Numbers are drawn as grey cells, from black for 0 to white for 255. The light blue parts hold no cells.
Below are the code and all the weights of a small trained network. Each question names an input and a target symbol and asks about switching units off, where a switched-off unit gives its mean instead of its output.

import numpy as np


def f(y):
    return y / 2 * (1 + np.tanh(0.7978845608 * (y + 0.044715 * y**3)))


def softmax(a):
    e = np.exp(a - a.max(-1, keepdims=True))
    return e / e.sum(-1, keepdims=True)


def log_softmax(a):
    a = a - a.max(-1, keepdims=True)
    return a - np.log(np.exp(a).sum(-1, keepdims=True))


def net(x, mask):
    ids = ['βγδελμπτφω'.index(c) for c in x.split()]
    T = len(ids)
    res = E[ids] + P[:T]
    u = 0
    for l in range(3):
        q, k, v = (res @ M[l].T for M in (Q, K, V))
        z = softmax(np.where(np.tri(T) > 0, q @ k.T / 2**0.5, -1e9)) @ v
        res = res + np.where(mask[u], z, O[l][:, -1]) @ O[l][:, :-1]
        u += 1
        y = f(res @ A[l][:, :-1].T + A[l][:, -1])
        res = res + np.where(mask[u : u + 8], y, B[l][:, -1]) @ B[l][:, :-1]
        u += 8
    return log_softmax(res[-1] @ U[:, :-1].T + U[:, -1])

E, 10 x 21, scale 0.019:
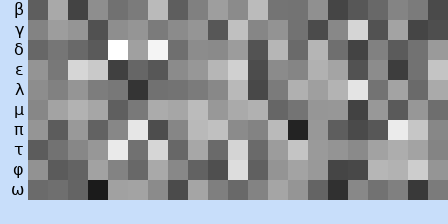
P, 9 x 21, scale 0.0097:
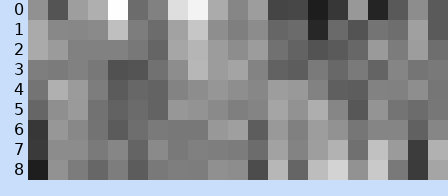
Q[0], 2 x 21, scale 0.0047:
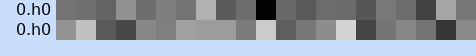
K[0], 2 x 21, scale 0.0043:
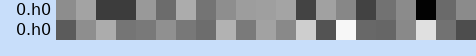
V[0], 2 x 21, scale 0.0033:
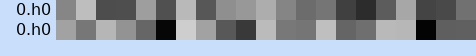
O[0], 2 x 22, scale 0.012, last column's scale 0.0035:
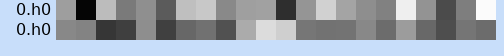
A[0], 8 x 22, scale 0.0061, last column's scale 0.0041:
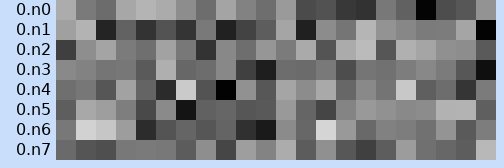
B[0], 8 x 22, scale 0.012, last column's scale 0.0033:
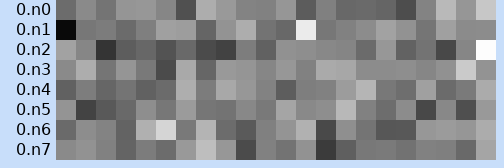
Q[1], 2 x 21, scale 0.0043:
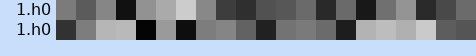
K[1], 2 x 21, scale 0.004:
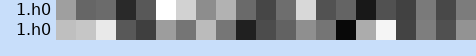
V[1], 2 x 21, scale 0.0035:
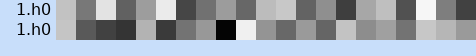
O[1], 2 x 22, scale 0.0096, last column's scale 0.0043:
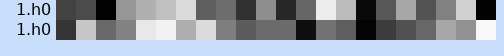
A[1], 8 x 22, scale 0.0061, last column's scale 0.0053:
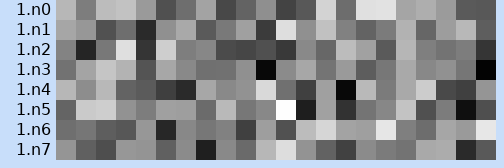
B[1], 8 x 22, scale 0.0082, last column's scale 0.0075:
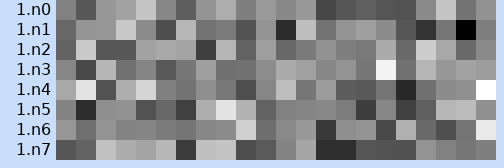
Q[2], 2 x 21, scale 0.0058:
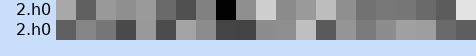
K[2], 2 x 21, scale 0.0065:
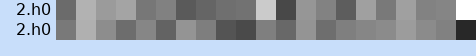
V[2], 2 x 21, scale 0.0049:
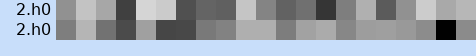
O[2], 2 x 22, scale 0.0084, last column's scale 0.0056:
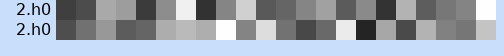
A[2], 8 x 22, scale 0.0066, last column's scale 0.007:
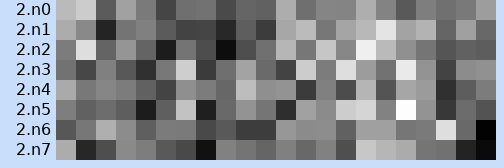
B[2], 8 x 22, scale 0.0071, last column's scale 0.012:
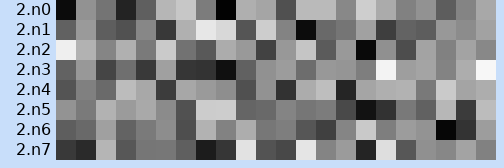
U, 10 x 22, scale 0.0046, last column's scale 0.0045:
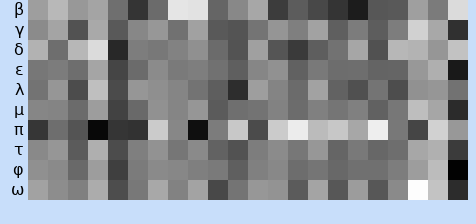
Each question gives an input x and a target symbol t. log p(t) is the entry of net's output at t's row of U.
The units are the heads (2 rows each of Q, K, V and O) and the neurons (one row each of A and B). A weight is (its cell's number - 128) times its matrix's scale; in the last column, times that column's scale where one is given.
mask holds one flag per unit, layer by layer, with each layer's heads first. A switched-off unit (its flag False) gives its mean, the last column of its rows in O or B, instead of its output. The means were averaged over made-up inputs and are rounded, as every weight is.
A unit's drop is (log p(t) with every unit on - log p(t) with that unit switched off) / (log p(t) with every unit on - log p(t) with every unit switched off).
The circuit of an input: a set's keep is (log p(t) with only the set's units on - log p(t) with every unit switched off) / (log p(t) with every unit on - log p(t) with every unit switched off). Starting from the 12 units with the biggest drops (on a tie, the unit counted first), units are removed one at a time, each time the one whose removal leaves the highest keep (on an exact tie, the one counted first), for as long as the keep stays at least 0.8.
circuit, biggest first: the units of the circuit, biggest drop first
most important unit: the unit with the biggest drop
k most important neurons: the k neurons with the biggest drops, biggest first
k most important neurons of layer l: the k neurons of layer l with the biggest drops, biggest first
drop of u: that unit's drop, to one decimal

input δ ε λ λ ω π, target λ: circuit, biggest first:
0.n5, 0.h0, 2.h0
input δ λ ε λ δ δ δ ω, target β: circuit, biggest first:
1.h0, 2.n3
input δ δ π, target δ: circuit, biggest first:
0.h0, 1.n3
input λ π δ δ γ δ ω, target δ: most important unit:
2.n5
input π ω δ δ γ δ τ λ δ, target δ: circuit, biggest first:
2.n5, 0.h0, 1.h0
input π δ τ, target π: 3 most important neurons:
2.n0, 0.n5, 2.n7
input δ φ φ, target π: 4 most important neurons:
2.n0, 1.n4, 2.n5, 1.n6
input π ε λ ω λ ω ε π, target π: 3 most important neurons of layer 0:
0.n5, 0.n2, 0.n3
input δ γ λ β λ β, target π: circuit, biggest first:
2.n0, 2.h0, 1.n6, 0.n7
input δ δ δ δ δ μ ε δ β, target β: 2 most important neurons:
2.n3, 0.n7
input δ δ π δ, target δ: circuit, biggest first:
0.h0, 1.n3, 2.n6, 2.h0
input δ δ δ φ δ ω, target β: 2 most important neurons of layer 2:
2.n3, 2.n0
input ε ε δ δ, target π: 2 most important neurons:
1.n4, 2.n3
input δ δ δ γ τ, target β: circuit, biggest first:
2.n3
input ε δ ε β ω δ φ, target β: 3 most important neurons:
2.n3, 1.n7, 1.n0
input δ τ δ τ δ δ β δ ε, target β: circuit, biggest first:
1.n4, 1.h0
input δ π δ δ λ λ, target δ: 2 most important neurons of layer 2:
2.n5, 2.n0
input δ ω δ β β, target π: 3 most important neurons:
2.n0, 0.n4, 1.n4
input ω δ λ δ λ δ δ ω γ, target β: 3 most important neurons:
1.n4, 0.n1, 2.n3
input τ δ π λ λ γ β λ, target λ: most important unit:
2.n5
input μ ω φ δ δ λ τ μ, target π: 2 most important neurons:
2.n0, 2.n5
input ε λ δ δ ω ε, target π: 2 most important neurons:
2.n0, 0.n0
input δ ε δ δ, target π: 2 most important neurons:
2.n3, 2.n4
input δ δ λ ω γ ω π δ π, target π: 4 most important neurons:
2.n0, 0.n5, 0.n2, 1.n1
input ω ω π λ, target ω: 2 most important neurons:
0.n6, 1.n2
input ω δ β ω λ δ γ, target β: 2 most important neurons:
1.n4, 2.n3
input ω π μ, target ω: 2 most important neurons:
0.n6, 1.n2
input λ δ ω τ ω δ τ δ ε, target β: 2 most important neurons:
1.n4, 2.n3
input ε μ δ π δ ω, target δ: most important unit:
0.h0
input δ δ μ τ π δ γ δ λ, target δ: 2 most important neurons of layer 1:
1.n4, 1.n3
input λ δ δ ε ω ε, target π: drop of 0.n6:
0.1
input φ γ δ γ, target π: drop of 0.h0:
0.2
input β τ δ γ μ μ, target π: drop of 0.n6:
0.1
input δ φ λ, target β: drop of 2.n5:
-0.1
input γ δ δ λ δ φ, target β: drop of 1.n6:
-0.1
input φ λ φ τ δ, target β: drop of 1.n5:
0.1
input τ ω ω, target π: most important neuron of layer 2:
2.n5
